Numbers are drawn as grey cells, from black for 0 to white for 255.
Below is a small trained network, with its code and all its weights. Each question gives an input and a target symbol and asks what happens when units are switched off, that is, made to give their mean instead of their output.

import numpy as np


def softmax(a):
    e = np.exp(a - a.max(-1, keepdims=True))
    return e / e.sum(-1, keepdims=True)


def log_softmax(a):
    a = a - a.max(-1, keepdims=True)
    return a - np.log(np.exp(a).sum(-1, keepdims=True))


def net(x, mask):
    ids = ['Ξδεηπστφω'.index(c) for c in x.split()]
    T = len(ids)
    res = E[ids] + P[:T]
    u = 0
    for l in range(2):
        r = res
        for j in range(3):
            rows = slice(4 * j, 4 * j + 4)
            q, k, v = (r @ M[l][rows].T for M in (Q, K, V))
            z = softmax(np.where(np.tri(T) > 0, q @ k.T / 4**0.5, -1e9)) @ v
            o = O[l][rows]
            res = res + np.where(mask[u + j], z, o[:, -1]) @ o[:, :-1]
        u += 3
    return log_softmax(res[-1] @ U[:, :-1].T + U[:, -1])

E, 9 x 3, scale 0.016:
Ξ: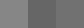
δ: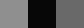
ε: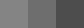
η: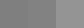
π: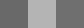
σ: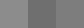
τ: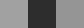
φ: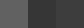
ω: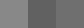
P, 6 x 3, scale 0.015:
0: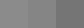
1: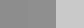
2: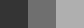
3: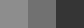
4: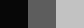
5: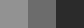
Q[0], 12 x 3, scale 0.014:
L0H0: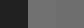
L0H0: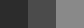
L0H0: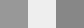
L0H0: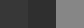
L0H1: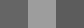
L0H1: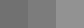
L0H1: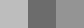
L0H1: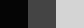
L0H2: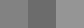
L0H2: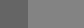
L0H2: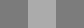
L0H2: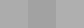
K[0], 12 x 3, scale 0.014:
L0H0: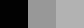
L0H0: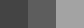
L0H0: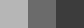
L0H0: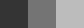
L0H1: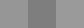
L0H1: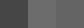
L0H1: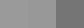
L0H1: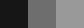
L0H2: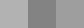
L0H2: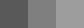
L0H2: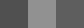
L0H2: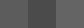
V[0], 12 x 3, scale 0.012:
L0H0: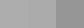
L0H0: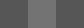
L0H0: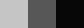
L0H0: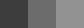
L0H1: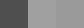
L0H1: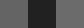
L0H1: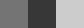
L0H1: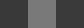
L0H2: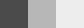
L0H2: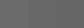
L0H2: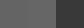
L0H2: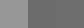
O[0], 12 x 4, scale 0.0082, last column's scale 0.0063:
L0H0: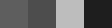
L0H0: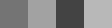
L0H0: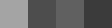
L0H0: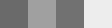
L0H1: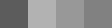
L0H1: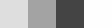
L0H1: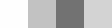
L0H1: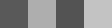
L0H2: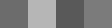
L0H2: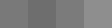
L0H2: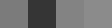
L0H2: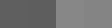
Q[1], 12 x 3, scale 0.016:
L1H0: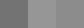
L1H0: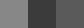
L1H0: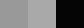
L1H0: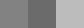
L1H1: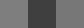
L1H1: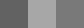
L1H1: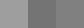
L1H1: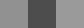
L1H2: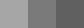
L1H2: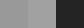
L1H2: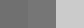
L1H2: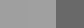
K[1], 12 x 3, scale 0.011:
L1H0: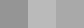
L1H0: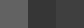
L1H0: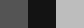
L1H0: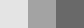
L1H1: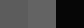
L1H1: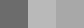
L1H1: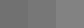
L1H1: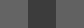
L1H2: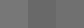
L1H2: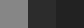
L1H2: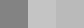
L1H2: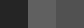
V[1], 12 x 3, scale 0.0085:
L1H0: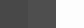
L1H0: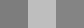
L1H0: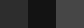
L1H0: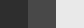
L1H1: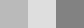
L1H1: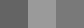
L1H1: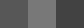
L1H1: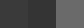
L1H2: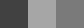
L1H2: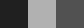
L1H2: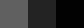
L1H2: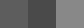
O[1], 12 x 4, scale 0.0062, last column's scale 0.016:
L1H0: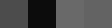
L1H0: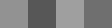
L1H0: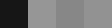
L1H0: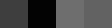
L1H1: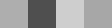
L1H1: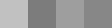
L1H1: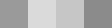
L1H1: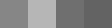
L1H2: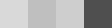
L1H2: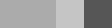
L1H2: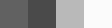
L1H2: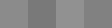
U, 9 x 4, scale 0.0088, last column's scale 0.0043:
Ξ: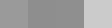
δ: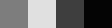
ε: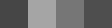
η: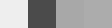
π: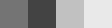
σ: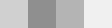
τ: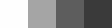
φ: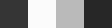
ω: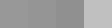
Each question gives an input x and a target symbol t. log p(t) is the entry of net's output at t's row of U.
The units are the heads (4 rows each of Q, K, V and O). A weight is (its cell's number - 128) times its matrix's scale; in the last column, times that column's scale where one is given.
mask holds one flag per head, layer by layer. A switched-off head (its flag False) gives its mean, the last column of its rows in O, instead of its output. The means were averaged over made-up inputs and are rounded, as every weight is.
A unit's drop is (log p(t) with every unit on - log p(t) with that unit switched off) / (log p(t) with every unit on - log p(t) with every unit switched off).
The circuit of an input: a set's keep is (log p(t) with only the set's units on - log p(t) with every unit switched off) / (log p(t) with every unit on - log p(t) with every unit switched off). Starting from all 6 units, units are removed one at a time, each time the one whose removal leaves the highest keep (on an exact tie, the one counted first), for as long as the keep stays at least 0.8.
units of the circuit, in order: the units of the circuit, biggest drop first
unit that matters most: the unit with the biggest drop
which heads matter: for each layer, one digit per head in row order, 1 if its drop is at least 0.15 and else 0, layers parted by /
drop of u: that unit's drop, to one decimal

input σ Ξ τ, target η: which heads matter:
110 / 110
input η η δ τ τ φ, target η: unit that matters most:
L1H1
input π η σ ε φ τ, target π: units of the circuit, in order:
L0H1, L1H0, L0H0
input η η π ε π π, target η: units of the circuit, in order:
L0H0, L1H0
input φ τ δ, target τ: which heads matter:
010 / 000
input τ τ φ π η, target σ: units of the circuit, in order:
L1H0, L0H1, L1H1, L0H0
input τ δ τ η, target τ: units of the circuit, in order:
L0H1, L1H0
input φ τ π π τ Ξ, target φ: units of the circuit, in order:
L0H2, L1H0, L0H1, L0H0
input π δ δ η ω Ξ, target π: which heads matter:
010 / 100
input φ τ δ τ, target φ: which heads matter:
101 / 111
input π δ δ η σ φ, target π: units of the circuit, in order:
L0H1, L1H0, L1H1, L0H0
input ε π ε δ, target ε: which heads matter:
111 / 100
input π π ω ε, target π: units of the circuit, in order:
L0H1, L1H0
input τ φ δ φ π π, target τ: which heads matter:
110 / 100
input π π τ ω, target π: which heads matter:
110 / 100
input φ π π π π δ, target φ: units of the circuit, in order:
L1H0, L0H2, L0H0
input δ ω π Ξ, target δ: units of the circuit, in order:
L0H2, L1H0, L0H1, L1H2
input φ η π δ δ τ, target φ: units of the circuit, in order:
L0H2, L1H0, L0H0
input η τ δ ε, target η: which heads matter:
010 / 100
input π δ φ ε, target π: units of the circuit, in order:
L0H1, L1H0, L0H2
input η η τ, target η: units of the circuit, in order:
L1H0, L0H1
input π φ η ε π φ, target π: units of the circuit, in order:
L0H1, L1H0, L0H0, L1H1
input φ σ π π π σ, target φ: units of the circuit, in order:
L1H0, L0H2, L0H1, L0H0
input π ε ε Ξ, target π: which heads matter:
110 / 100
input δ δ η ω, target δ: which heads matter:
111 / 101
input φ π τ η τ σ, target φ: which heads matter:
111 / 100
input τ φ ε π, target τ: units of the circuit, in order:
L1H0, L0H1
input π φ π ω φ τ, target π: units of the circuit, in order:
L0H1, L0H0, L1H0
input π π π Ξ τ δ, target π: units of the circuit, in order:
L0H1, L1H0, L0H0
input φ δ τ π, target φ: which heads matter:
111 / 111
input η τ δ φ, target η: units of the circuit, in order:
L1H0, L0H1
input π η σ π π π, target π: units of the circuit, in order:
L0H1, L1H0
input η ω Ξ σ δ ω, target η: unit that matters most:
L0H0
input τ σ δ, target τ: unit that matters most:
L0H1
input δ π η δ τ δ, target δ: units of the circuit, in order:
L1H0, L0H0, L0H2
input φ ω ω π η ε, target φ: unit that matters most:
L1H0
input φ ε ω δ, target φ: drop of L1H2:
0.2
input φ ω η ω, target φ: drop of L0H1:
0.1
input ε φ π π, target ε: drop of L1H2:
0.1
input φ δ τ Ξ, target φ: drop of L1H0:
1.0
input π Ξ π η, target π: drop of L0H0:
0.5
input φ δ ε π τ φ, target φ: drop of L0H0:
0.2
